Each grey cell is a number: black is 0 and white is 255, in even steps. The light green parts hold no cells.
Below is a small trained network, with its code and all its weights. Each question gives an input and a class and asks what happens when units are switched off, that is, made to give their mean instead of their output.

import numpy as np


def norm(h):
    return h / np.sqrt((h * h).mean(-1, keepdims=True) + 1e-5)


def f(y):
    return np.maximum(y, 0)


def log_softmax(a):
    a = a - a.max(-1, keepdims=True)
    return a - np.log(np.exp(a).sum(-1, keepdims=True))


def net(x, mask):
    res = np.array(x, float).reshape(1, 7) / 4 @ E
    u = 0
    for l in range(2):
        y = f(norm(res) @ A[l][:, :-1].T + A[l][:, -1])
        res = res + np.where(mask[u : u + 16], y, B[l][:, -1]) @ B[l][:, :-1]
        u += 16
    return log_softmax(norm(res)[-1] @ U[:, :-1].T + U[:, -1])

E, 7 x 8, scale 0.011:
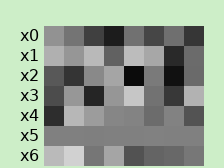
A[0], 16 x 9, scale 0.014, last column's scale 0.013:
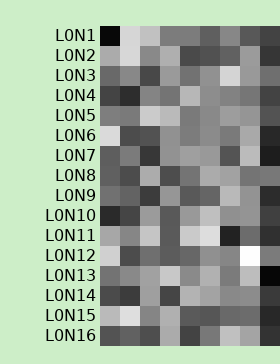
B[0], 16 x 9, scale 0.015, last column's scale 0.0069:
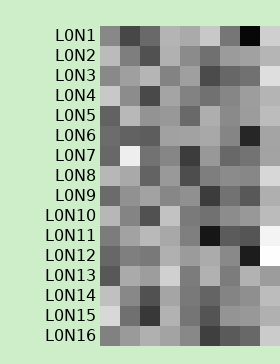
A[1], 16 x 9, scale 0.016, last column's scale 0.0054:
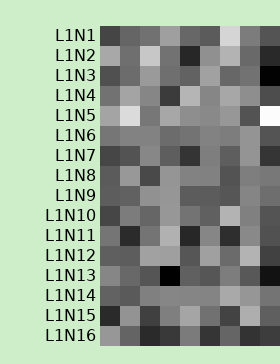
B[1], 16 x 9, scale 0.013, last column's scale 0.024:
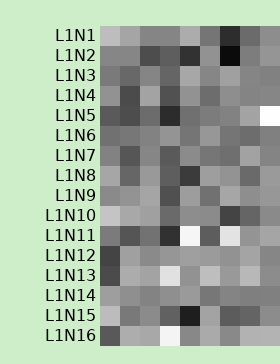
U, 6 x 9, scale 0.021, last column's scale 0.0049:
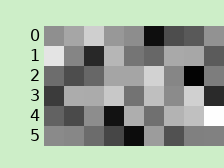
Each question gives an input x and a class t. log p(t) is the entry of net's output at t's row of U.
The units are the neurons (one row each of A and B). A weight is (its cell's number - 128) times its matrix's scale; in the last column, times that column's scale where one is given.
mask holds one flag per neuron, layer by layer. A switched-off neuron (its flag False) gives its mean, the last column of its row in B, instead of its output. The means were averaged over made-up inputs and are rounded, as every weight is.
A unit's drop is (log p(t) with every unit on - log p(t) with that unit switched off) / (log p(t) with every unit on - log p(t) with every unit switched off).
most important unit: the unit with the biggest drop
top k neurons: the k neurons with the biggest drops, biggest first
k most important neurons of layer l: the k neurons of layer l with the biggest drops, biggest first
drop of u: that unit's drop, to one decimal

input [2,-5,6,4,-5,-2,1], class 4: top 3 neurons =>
L1N11, L0N11, L1N9
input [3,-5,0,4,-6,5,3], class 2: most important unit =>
L0N12
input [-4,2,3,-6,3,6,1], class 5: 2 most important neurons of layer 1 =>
L1N2, L1N16
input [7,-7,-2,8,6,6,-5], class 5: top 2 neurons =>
L1N15, L0N11
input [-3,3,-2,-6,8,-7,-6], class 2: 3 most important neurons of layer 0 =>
L0N1, L0N15, L0N2
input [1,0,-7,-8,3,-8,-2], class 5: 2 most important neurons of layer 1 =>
L1N2, L1N11
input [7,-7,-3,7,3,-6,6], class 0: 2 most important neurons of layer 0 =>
L0N9, L0N3
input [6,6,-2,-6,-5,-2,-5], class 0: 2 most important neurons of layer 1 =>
L1N16, L1N8
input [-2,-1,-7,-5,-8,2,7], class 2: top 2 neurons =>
L0N12, L0N6
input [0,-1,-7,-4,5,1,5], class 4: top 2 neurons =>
L1N5, L0N12
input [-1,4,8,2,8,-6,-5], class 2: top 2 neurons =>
L0N1, L1N5
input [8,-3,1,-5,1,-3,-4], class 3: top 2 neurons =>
L1N13, L1N16
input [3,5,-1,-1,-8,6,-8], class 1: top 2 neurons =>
L0N14, L0N4
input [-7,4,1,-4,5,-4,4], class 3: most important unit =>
L0N5
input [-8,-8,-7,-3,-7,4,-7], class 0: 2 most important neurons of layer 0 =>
L0N3, L0N16
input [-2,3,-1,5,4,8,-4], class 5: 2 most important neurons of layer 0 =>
L0N7, L0N15
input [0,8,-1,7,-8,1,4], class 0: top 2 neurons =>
L0N11, L0N1
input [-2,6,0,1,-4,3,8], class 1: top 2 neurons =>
L0N15, L0N2
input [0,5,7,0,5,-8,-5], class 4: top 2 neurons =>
L1N11, L0N12
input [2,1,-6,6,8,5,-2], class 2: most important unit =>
L0N1
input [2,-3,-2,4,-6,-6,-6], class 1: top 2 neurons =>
L0N4, L0N14
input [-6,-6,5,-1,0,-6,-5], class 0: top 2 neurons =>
L0N16, L1N16
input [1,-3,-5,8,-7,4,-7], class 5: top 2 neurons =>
L0N7, L1N15
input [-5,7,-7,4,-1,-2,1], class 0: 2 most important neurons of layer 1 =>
L1N11, L1N9
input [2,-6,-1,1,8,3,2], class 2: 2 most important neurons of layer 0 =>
L0N1, L0N11
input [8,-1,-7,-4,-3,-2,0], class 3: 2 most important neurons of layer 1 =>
L1N13, L1N16
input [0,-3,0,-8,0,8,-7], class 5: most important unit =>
L1N2
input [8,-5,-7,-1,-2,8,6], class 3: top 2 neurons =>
L1N16, L1N13
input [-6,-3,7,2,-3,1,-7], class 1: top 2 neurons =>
L0N10, L0N4
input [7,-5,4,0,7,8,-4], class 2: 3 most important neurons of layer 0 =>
L0N1, L0N11, L0N3
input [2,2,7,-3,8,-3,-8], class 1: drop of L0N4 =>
0.2
